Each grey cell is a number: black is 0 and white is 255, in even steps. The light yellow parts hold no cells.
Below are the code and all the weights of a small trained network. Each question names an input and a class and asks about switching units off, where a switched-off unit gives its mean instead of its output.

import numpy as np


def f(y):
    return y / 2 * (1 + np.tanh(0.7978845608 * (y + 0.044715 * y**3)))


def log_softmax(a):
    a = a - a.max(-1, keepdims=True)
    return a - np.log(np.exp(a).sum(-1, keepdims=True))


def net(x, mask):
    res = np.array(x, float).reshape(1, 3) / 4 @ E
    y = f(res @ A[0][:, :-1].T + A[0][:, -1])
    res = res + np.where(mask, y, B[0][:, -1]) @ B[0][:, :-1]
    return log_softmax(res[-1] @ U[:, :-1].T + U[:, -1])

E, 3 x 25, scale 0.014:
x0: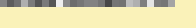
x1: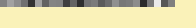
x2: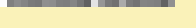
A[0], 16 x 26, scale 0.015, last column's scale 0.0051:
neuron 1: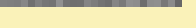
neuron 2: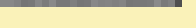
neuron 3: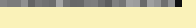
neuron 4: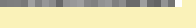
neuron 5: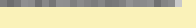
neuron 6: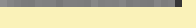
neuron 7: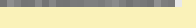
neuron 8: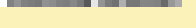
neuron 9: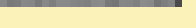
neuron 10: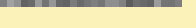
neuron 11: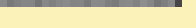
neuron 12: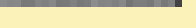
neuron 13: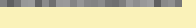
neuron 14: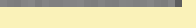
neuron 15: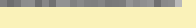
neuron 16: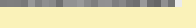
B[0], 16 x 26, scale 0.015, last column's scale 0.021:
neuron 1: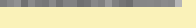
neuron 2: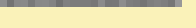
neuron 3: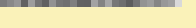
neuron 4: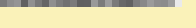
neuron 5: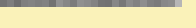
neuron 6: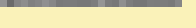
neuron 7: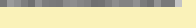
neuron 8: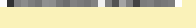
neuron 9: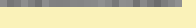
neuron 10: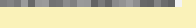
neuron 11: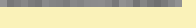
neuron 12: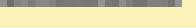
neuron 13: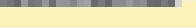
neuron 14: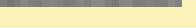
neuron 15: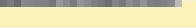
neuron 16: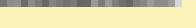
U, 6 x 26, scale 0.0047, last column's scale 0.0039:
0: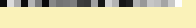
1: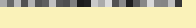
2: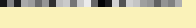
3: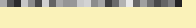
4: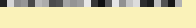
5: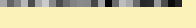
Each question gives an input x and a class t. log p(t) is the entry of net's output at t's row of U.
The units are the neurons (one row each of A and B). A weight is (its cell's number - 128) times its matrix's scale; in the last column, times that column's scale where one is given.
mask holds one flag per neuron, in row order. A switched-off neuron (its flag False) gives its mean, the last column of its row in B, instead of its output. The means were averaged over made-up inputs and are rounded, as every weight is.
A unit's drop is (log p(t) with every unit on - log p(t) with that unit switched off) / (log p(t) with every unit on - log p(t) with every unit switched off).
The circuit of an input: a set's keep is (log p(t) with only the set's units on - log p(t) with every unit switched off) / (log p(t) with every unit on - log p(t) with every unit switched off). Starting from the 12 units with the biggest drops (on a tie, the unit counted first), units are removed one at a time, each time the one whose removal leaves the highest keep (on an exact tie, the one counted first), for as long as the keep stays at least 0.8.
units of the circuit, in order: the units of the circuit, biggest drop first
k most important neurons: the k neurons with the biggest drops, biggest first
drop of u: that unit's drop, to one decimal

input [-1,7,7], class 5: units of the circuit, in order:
(neuron 10)
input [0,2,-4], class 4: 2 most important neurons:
(neuron 8; neuron 4)
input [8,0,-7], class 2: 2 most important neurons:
(neuron 13; neuron 4)
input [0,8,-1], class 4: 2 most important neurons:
(neuron 10; neuron 8)
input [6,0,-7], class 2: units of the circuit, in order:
(neuron 13; neuron 8)
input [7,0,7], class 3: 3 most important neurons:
(neuron 13; neuron 4; neuron 16)
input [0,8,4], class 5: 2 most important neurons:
(neuron 10; neuron 4)
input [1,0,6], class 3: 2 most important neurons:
(neuron 4; neuron 3)
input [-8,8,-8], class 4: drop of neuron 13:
0.0
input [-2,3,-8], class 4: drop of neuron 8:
0.3
